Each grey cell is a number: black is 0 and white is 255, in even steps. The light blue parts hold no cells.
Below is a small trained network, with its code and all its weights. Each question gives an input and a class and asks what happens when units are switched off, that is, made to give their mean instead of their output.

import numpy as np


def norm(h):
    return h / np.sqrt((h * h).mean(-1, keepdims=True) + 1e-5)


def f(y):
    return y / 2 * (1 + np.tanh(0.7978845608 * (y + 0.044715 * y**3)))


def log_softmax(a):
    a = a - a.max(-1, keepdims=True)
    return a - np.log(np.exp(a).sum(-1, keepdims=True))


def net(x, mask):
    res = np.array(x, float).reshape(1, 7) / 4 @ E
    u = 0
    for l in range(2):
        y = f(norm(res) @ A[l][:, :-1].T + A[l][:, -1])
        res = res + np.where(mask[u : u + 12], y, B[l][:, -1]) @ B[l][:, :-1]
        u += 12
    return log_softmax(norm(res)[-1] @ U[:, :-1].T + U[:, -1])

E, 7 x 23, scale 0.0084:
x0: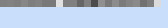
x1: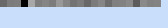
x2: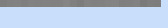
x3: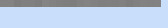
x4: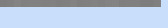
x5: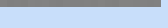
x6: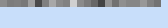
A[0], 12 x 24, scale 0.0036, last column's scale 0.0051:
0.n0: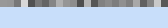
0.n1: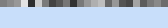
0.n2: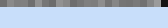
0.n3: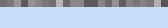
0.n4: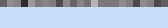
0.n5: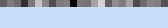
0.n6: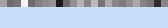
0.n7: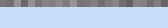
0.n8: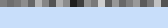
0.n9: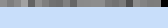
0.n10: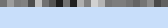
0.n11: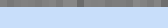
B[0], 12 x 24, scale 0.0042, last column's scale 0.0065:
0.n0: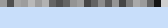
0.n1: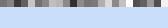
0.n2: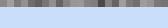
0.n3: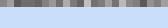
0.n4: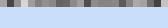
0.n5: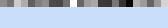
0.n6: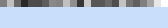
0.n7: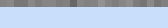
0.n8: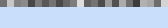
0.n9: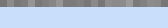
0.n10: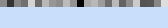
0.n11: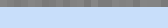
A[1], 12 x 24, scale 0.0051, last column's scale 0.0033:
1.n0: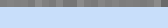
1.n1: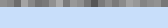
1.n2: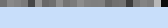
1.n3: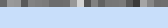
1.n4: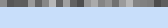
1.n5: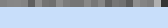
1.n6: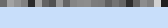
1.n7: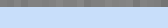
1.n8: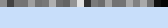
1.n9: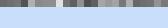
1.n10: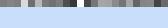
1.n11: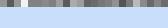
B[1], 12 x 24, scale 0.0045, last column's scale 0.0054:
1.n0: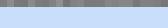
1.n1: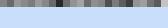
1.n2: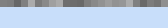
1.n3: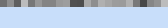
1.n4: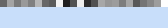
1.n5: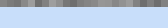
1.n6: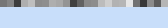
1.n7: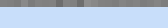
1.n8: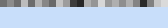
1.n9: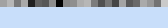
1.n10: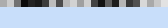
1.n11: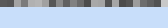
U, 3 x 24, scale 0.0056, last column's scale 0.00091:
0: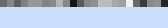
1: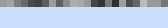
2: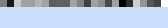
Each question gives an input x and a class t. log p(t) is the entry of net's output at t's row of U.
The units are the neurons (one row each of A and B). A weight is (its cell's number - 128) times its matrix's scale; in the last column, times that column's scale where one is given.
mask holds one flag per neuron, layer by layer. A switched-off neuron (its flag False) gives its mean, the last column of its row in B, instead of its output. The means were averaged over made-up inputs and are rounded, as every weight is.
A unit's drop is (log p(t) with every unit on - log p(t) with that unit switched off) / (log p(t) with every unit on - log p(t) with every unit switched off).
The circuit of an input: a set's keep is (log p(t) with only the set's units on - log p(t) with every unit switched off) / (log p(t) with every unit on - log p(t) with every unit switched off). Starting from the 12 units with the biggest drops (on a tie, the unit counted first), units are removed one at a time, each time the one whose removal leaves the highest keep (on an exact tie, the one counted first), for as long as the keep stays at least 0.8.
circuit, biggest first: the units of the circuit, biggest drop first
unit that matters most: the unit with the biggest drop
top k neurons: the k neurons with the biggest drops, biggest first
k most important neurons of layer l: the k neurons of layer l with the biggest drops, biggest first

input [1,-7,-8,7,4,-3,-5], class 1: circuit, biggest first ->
(1.n10)
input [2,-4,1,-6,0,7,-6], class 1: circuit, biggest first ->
(1.n10; 0.n8)
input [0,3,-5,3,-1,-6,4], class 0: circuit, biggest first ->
(0.n6; 1.n8)
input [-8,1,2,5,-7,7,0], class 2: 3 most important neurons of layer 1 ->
(1.n10; 1.n8; 1.n3)
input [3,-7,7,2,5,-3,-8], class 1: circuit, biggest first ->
(1.n10; 0.n8)
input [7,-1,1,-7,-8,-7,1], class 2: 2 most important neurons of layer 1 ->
(1.n11; 1.n1)
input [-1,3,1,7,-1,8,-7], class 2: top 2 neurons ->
(0.n5; 0.n10)
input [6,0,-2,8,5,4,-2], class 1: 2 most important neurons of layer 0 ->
(0.n6; 0.n0)
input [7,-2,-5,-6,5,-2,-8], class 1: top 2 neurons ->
(1.n10; 0.n1)
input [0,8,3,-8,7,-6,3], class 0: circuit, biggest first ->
(0.n6; 1.n8)
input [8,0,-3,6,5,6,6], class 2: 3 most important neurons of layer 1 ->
(1.n11; 1.n10; 1.n1)
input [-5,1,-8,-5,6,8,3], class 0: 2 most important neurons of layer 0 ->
(0.n5; 0.n4)
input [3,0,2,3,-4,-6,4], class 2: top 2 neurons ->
(0.n6; 0.n1)
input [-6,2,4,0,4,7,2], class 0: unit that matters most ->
0.n5
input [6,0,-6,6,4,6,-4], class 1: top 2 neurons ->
(1.n10; 0.n6)
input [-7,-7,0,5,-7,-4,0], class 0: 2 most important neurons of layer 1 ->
(1.n10; 1.n4)
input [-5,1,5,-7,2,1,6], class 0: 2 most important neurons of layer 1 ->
(1.n8; 1.n10)
